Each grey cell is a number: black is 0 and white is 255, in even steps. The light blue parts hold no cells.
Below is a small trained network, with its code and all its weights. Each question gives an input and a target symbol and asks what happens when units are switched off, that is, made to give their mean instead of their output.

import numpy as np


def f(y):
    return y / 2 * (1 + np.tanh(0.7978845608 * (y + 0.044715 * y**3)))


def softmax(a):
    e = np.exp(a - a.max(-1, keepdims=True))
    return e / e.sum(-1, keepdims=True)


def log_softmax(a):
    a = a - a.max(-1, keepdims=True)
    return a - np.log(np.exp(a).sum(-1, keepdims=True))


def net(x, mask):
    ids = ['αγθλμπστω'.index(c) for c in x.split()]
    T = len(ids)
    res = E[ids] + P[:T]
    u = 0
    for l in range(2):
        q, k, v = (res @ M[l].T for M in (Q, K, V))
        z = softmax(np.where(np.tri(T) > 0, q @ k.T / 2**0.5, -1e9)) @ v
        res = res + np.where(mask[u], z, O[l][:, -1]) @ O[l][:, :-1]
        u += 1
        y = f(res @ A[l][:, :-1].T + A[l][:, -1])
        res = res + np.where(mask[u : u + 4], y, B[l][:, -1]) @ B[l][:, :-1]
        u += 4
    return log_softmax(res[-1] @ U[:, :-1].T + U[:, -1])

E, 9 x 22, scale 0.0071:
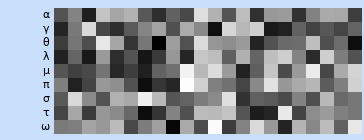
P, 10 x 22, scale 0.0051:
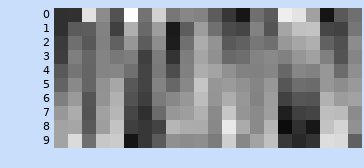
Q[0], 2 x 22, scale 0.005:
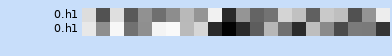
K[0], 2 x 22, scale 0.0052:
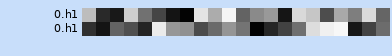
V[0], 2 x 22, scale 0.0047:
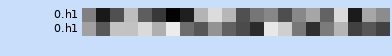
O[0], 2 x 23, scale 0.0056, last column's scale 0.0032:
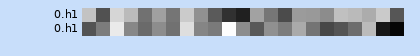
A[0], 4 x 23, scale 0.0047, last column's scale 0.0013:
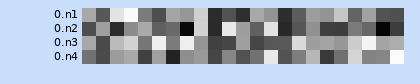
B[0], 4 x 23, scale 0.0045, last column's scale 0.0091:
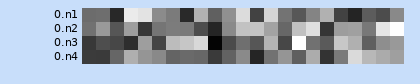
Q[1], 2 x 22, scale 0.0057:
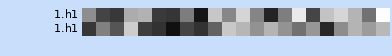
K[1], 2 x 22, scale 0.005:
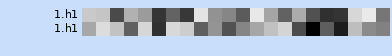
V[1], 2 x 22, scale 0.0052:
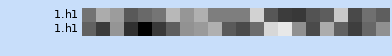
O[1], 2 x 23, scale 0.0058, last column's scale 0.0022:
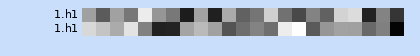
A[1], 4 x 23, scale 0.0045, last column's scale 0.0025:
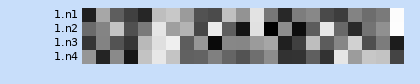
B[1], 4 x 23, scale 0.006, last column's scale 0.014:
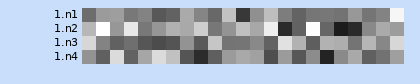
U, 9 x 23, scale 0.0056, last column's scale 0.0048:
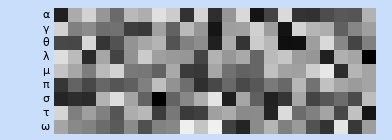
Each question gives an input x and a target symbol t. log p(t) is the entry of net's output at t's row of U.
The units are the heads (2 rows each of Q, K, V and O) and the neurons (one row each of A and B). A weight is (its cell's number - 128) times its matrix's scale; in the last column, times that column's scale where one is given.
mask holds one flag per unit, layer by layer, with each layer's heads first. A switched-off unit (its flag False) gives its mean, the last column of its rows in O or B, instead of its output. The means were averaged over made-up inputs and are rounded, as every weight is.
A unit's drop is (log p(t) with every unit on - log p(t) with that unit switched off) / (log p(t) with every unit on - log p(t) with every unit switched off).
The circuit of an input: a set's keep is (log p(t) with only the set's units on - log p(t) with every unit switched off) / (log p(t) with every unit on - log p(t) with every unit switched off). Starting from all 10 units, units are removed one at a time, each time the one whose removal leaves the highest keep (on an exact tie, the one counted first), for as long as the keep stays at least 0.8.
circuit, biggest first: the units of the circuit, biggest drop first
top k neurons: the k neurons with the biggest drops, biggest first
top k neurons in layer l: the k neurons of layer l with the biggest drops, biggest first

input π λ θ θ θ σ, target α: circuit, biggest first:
0.n2, 1.n2, 1.h1
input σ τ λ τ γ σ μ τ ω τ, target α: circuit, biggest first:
1.n3, 1.h1
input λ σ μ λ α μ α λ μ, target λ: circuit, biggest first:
1.h1, 0.h1, 1.n2, 0.n2
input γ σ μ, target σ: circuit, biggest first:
1.h1, 1.n3, 0.n2
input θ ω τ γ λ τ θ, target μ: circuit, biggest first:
1.h1, 0.n2
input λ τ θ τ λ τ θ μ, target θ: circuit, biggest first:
0.h1, 1.n4, 1.h1, 1.n2
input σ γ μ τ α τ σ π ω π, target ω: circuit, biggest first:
1.h1, 0.h1
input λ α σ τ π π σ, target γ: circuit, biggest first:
1.n3, 1.h1
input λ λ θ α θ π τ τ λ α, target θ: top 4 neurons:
1.n4, 1.n3, 1.n2, 0.n4
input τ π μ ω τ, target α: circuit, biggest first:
0.h1, 1.n3, 1.h1
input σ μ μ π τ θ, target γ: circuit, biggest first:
1.n3, 1.h1, 0.n2, 1.n1
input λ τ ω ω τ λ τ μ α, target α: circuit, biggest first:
1.n3, 0.h1, 1.h1
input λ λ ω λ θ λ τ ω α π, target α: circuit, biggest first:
1.h1, 0.n2, 1.n2, 1.n3
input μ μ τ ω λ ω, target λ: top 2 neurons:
1.n2, 0.n2
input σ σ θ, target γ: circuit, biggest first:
1.n3, 1.h1, 1.n1
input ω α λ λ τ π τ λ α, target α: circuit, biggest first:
1.h1, 1.n1
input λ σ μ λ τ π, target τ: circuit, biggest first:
0.h1, 1.h1, 1.n4
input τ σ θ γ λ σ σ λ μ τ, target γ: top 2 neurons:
1.n3, 1.n1
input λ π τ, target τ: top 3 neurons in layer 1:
1.n4, 1.n3, 1.n2
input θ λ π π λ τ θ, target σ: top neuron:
0.n1
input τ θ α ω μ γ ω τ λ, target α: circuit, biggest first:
0.h1, 0.n2, 1.n1
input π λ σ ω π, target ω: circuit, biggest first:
0.n2, 1.n1
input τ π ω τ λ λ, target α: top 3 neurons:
1.n3, 1.n1, 0.n2
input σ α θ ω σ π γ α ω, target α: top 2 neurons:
0.n2, 1.n3
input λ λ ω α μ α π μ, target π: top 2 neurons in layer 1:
1.n2, 1.n3
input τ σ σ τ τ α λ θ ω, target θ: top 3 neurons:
0.n3, 0.n2, 1.n4
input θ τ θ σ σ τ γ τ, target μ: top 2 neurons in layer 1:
1.n3, 1.n1
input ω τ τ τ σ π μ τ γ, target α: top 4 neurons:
1.n3, 0.n2, 1.n2, 0.n3
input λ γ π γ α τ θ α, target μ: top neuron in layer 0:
0.n2
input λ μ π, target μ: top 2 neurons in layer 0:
0.n3, 0.n2
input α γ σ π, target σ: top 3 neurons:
1.n3, 0.n2, 1.n1
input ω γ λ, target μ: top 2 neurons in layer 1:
1.n1, 1.n3
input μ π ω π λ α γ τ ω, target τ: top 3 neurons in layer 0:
0.n2, 0.n4, 0.n1
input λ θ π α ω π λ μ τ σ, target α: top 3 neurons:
0.n2, 1.n2, 0.n4
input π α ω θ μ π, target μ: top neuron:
1.n1
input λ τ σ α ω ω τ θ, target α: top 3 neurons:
1.n3, 0.n2, 1.n1
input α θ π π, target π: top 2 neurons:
0.n3, 0.n1
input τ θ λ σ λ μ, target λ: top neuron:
0.n2
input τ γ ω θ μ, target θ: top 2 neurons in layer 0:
0.n3, 0.n2
